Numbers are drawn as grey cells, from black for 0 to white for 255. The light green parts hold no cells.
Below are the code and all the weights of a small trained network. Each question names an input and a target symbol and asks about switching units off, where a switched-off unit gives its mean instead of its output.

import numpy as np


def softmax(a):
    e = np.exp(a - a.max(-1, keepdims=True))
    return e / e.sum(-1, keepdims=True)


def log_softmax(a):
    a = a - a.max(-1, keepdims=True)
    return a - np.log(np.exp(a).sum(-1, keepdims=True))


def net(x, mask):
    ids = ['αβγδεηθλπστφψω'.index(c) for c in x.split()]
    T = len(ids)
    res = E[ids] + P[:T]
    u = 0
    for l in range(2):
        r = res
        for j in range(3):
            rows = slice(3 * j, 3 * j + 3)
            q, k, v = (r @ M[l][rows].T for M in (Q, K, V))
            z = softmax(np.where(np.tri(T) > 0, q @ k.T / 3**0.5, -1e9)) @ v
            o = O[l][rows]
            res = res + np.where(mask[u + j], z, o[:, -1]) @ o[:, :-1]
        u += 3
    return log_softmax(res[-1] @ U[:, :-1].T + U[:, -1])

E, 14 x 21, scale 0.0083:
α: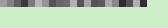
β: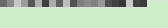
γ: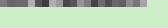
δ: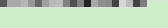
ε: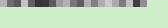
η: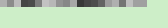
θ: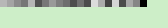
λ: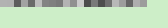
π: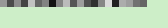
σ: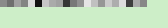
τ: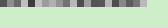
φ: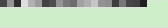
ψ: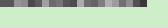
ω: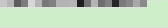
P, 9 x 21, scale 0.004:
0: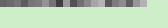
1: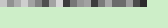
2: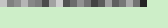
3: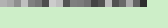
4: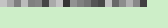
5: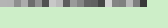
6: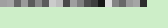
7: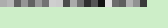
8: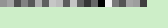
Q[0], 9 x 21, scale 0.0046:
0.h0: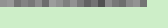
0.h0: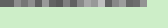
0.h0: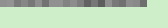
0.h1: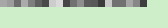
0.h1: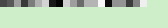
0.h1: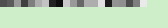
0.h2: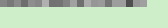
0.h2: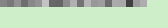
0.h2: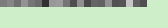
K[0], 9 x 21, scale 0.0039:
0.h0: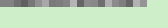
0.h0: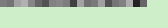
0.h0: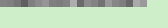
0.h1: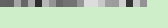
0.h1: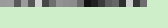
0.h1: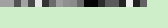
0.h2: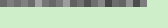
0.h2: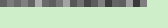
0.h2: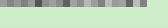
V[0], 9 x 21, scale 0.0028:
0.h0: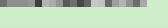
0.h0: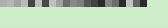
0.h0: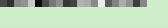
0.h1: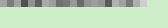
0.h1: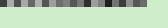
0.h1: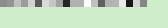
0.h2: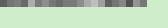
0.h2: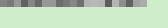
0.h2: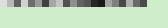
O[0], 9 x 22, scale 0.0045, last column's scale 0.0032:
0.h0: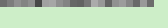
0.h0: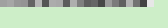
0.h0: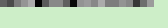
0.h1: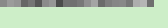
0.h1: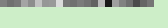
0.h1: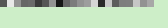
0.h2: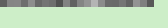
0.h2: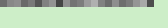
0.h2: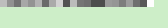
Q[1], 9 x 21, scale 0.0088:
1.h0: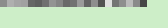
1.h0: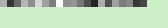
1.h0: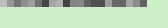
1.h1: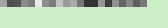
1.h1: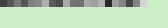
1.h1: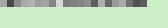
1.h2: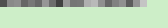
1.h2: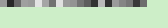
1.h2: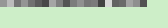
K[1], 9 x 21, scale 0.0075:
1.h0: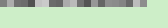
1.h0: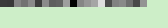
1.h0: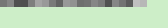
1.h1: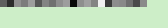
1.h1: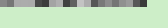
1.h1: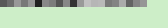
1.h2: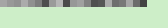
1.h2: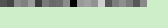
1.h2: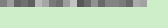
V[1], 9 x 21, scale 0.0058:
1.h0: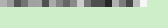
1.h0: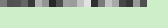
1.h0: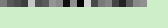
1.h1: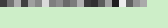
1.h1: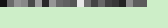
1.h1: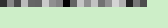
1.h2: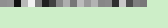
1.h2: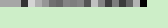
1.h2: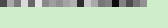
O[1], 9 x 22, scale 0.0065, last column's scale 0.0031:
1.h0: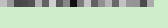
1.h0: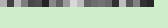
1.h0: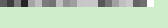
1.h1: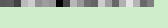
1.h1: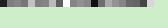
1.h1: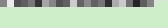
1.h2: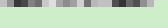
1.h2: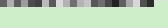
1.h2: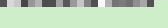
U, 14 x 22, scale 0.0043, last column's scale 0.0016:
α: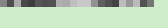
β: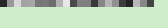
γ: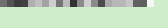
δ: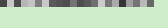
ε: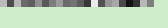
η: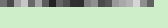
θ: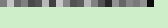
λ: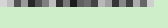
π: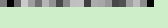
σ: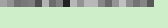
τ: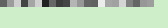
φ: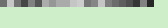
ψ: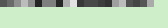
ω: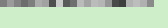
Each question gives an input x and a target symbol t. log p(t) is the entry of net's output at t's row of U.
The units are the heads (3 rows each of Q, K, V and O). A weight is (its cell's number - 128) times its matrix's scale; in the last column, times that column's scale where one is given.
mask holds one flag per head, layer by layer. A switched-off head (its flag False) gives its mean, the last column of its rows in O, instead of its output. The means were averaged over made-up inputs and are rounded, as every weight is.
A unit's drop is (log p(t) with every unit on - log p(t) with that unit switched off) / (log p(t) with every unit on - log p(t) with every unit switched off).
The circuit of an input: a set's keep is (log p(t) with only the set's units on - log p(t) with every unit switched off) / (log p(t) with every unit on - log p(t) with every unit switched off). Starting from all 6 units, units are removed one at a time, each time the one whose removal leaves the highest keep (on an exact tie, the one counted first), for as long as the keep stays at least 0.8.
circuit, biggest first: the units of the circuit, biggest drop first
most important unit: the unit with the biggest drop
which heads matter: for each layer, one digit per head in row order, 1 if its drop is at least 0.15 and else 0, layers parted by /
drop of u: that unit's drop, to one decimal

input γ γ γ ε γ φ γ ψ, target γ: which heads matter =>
000 / 100
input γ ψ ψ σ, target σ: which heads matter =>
010 / 010
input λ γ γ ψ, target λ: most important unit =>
1.h0
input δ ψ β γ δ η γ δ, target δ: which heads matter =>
000 / 100
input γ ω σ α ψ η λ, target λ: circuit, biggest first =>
0.h1; 1.h0
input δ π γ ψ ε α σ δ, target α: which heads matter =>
010 / 101
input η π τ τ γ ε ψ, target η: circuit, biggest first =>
1.h2; 1.h1
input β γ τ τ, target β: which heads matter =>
000 / 010
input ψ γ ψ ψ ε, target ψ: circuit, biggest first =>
1.h0; 1.h1; 1.h2
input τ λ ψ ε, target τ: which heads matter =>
000 / 001
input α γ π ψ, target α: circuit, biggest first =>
1.h0; 1.h2
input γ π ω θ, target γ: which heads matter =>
010 / 100
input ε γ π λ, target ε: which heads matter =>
000 / 011
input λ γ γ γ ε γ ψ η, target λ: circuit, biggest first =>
1.h0
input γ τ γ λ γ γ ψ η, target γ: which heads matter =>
000 / 100
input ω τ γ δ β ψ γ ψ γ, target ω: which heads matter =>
000 / 011
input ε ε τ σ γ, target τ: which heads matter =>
010 / 001
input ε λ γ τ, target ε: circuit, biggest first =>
1.h1; 1.h2; 0.h1
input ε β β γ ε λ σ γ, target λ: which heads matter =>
010 / 100
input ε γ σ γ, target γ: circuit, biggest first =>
0.h1; 1.h0; 1.h1
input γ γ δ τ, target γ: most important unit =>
1.h0
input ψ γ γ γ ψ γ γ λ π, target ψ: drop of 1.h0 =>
0.3
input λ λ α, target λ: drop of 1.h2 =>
0.0
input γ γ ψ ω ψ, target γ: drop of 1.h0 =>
0.5
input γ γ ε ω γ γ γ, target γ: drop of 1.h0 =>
0.5
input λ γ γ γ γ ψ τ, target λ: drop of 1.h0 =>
1.0
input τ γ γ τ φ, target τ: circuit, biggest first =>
1.h2
